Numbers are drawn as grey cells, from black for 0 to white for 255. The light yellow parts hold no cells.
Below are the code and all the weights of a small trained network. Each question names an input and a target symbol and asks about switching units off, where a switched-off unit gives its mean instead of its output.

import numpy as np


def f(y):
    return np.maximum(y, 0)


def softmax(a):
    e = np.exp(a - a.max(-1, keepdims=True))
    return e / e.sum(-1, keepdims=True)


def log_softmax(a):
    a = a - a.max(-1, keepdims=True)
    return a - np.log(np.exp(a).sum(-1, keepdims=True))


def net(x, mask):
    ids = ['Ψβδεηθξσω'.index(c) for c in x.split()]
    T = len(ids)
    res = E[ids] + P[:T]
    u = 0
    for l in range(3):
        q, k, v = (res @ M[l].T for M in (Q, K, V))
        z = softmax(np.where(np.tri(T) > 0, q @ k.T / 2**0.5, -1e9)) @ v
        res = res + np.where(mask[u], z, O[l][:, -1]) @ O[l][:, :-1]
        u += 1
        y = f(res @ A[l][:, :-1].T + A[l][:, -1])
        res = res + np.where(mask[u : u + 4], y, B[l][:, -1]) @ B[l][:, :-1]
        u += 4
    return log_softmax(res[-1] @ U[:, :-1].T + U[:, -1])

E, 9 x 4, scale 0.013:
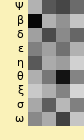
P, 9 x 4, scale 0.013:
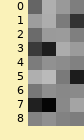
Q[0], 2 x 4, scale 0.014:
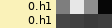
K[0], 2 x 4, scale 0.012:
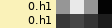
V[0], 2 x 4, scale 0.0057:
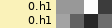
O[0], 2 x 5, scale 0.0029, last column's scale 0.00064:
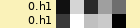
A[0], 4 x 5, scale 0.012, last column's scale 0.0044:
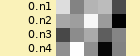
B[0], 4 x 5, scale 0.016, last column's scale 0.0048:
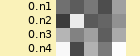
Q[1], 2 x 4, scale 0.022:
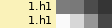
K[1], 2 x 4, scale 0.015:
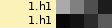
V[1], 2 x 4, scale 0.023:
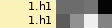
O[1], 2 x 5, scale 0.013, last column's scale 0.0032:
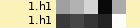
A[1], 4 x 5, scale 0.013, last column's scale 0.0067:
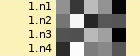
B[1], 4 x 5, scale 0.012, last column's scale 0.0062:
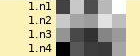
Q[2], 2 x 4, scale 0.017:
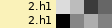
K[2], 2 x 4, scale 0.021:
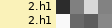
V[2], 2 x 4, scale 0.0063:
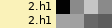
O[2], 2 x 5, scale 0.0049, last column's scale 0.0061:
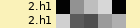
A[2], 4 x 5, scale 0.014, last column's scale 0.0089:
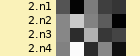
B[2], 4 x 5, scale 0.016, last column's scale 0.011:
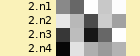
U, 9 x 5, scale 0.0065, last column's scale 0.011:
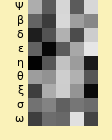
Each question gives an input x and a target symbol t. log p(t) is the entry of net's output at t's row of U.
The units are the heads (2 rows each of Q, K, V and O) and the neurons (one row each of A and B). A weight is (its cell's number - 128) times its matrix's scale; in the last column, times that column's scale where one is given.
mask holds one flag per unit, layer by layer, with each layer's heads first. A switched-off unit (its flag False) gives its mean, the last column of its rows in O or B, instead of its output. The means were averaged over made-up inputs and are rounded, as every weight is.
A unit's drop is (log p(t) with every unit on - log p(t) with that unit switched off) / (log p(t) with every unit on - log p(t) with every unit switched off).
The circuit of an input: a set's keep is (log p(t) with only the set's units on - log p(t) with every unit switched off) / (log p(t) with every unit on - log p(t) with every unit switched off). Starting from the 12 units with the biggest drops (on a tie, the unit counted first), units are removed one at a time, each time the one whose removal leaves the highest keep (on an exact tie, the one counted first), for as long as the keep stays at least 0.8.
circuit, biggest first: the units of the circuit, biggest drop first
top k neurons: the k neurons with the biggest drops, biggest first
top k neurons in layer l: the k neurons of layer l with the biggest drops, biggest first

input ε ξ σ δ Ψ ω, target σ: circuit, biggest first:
(1.h1, 0.n4, 2.n3)
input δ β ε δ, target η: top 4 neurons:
(2.n1, 2.n3, 0.n4, 0.n3)
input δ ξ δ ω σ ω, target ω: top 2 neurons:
(1.n1, 2.n4)
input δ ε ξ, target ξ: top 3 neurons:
(0.n2, 2.n4, 0.n4)
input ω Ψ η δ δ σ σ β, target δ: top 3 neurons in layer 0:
(0.n4, 0.n3, 0.n1)
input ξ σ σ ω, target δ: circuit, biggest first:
(1.h1, 0.n4)
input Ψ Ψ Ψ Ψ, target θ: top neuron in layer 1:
(1.n1)
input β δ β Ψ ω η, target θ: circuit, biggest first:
(1.h1, 2.n2)
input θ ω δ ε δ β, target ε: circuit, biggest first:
(1.h1, 0.n4)
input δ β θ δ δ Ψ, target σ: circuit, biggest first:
(2.n3, 0.n4)
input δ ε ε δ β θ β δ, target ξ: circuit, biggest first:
(0.n4, 1.h1, 1.n1, 2.n4)
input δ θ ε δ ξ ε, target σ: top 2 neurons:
(0.n4, 2.n3)
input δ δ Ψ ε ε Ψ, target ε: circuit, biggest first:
(1.h1, 0.n4)
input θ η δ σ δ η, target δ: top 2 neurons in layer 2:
(2.n3, 2.n1)
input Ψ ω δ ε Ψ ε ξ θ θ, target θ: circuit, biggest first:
(1.h1)
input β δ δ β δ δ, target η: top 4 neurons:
(2.n1, 2.n3, 0.n3, 0.n4)
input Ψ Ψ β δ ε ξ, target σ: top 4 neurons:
(0.n4, 2.n3, 0.n3, 2.n2)
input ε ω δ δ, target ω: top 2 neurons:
(0.n4, 1.n1)
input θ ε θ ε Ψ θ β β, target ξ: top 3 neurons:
(0.n4, 1.n1, 2.n4)
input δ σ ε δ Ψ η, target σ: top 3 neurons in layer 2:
(2.n3, 2.n1, 2.n2)
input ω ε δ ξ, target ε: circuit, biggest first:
(1.h1)
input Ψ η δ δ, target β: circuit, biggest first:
(2.n1, 1.h1)
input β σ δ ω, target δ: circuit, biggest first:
(0.n4, 1.h1)
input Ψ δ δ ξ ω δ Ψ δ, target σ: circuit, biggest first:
(1.h1, 0.n4, 2.n3, 2.n2)
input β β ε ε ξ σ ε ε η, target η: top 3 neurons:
(0.n4, 0.n2, 1.n4)
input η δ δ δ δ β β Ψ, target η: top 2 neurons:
(2.n1, 2.n3)
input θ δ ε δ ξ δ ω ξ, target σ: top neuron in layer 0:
(0.n4)
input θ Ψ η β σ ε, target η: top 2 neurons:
(2.n1, 2.n3)
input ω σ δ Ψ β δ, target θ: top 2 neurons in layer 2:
(2.n3, 2.n2)
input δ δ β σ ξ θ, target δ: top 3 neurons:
(2.n3, 0.n4, 2.n1)
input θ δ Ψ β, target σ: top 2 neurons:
(0.n4, 0.n3)
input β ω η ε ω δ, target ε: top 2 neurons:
(0.n4, 1.n1)
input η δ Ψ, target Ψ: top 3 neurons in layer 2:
(2.n3, 2.n4, 2.n1)
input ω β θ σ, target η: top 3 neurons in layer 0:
(0.n4, 0.n3, 0.n1)
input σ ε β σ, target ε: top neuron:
(0.n4)
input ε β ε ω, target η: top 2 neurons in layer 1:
(1.n1, 1.n2)
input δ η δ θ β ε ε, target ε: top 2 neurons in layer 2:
(2.n1, 2.n3)
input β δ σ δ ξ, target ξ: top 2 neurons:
(0.n4, 0.n2)
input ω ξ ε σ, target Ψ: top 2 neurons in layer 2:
(2.n3, 2.n4)
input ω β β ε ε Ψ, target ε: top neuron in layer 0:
(0.n4)
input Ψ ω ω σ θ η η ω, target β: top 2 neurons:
(2.n1, 0.n4)
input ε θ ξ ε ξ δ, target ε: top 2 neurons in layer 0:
(0.n4, 0.n1)
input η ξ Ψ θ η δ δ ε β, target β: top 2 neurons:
(0.n3, 2.n1)
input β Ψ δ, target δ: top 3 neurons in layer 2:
(2.n3, 2.n1, 2.n2)
